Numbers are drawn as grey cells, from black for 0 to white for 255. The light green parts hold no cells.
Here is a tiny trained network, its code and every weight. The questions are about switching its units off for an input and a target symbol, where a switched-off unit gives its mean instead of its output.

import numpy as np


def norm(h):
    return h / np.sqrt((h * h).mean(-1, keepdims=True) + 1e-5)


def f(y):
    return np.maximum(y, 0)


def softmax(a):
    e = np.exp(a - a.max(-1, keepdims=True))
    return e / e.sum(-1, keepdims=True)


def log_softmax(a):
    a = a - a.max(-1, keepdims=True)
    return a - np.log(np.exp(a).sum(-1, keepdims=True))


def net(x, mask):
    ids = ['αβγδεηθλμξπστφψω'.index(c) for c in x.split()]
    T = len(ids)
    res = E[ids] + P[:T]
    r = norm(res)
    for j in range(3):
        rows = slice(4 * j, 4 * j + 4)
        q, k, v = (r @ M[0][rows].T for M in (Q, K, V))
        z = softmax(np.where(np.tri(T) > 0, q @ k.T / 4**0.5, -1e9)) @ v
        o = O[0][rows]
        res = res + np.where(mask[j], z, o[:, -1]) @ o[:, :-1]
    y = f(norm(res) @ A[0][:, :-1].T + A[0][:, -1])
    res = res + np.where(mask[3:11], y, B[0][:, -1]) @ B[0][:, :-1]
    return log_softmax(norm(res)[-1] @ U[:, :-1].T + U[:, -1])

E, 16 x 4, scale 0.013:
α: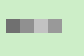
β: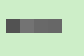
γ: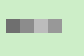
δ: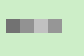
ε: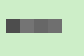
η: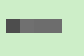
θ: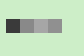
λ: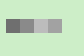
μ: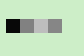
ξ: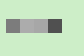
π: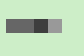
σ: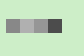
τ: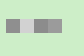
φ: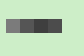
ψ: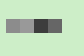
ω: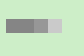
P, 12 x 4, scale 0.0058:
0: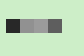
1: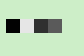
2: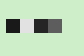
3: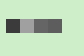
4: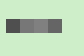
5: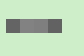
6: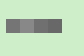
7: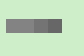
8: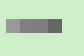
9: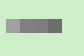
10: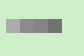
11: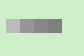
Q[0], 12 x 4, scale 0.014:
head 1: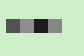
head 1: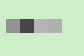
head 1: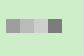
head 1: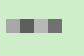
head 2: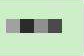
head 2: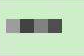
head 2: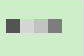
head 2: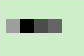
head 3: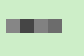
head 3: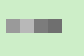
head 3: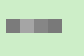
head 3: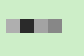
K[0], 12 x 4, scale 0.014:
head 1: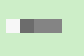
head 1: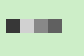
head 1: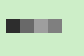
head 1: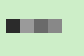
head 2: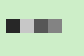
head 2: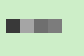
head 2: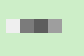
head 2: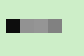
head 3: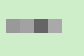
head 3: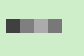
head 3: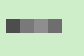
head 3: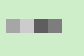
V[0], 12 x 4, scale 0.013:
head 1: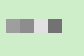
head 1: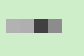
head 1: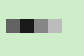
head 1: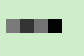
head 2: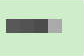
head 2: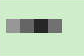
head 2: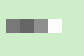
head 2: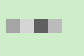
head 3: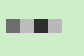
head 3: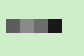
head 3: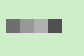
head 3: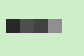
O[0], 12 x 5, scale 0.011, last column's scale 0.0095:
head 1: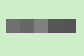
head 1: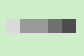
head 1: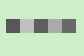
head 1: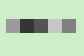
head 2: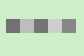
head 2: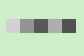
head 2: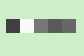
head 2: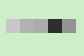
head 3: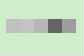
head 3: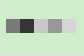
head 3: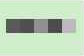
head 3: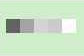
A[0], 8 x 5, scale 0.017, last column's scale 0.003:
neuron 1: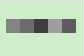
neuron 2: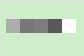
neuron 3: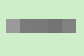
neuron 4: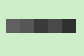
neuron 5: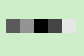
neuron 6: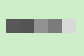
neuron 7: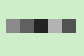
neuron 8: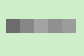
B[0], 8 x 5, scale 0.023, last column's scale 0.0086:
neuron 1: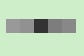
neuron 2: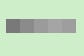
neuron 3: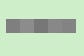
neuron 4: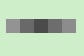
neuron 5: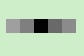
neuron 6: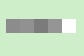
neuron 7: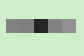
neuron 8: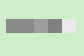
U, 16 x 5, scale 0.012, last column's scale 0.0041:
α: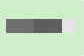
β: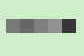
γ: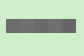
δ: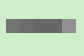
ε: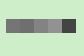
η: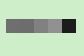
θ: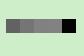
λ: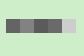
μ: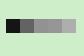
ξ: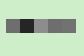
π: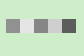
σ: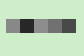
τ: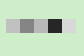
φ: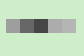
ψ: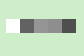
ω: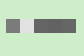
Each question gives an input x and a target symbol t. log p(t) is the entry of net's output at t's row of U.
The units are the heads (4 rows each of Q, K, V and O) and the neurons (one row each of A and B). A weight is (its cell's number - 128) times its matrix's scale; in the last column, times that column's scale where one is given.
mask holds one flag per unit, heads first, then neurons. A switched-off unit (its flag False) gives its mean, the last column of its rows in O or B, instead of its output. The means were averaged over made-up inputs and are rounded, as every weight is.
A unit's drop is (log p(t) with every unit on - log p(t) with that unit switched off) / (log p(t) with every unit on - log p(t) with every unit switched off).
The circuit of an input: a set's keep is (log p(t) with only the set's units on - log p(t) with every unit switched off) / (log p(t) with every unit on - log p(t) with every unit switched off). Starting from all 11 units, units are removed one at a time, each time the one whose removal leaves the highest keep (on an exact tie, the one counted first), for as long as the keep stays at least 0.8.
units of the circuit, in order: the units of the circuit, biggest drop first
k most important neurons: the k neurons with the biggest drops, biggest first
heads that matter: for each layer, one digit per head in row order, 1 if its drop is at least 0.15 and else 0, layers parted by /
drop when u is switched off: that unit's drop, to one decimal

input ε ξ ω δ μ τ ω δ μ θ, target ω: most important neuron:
(neuron 5)
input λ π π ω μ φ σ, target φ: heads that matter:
011
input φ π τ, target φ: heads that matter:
110
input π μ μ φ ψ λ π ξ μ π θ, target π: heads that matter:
010
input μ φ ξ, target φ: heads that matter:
010
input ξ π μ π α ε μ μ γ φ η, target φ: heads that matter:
100
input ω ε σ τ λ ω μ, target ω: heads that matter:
011
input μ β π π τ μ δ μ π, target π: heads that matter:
101
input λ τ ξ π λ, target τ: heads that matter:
101
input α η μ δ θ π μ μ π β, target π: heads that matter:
100
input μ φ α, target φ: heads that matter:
010
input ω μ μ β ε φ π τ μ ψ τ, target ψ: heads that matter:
010
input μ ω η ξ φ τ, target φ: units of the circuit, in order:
(head 2; neuron 7)
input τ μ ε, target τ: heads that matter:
100
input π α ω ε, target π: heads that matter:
011
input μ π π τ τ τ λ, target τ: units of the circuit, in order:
(head 2)
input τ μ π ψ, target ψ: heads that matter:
100
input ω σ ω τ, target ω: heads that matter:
001
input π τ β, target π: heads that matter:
011
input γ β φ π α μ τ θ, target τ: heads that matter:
010
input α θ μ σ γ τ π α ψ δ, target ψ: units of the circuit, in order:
(head 2)
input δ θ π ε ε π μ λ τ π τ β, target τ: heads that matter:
100
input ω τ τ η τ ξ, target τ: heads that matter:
010
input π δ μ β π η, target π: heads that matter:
100
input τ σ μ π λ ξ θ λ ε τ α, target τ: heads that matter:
010
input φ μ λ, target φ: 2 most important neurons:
(neuron 7; neuron 1)
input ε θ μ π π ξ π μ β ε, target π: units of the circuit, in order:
(head 1)
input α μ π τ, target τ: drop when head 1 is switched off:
0.0
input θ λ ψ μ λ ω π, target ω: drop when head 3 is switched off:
0.3
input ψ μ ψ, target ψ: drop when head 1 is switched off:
0.1
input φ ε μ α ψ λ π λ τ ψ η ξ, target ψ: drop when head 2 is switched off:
1.3
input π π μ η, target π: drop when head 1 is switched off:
0.1
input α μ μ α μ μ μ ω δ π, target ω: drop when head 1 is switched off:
0.4
